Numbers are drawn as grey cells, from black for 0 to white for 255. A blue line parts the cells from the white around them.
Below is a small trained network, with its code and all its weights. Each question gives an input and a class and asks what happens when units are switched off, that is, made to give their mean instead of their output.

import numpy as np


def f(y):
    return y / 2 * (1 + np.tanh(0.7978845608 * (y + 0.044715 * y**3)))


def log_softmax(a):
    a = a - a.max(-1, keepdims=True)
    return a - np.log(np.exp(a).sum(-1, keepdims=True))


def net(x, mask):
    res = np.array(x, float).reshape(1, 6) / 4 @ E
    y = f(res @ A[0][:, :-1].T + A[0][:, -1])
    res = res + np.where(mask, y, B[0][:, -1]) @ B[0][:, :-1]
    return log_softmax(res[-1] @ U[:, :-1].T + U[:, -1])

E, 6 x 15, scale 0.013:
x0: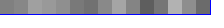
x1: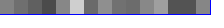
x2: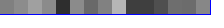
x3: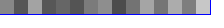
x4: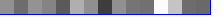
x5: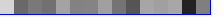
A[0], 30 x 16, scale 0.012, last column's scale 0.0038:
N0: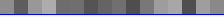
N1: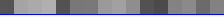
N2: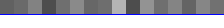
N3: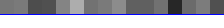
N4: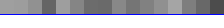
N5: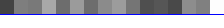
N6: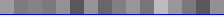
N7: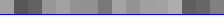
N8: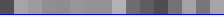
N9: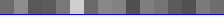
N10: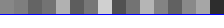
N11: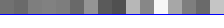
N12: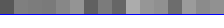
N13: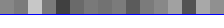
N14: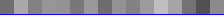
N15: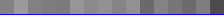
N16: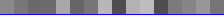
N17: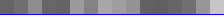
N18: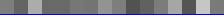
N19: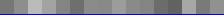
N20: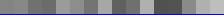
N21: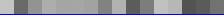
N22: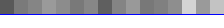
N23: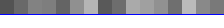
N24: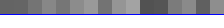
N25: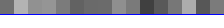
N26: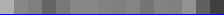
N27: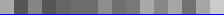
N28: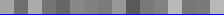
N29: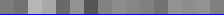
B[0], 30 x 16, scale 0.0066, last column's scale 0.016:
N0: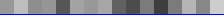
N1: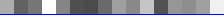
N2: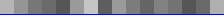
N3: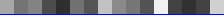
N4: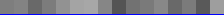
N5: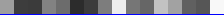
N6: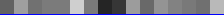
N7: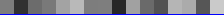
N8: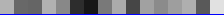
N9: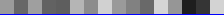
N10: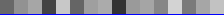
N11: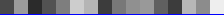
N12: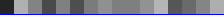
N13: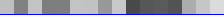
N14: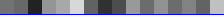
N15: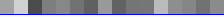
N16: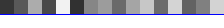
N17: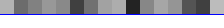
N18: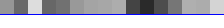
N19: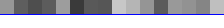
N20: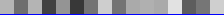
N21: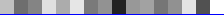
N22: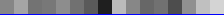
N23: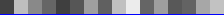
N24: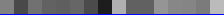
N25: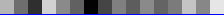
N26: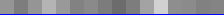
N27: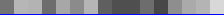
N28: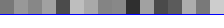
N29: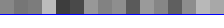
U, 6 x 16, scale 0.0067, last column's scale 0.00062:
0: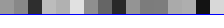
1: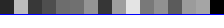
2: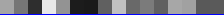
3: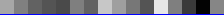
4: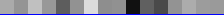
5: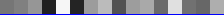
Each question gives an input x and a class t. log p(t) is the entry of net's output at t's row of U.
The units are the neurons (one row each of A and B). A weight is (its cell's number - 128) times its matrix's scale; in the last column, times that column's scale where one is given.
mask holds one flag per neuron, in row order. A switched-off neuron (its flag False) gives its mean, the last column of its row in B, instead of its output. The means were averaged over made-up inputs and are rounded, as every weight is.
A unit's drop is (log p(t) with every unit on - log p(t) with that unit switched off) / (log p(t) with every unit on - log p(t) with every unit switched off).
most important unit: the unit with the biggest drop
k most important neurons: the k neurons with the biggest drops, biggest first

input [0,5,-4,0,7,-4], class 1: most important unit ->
N23
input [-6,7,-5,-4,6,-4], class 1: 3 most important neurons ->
[N11; N23; N12]
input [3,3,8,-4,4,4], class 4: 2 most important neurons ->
[N28; N13]
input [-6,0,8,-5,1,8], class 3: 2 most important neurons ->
[N9; N3]
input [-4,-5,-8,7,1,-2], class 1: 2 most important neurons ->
[N11; N23]
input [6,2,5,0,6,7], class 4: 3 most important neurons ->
[N13; N18; N28]
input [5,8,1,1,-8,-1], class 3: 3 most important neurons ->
[N3; N9; N5]
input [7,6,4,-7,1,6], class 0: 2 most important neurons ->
[N21; N7]
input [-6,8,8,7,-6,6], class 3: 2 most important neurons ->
[N3; N9]
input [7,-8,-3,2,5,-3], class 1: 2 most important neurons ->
[N11; N22]
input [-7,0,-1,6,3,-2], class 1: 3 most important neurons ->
[N23; N11; N21]
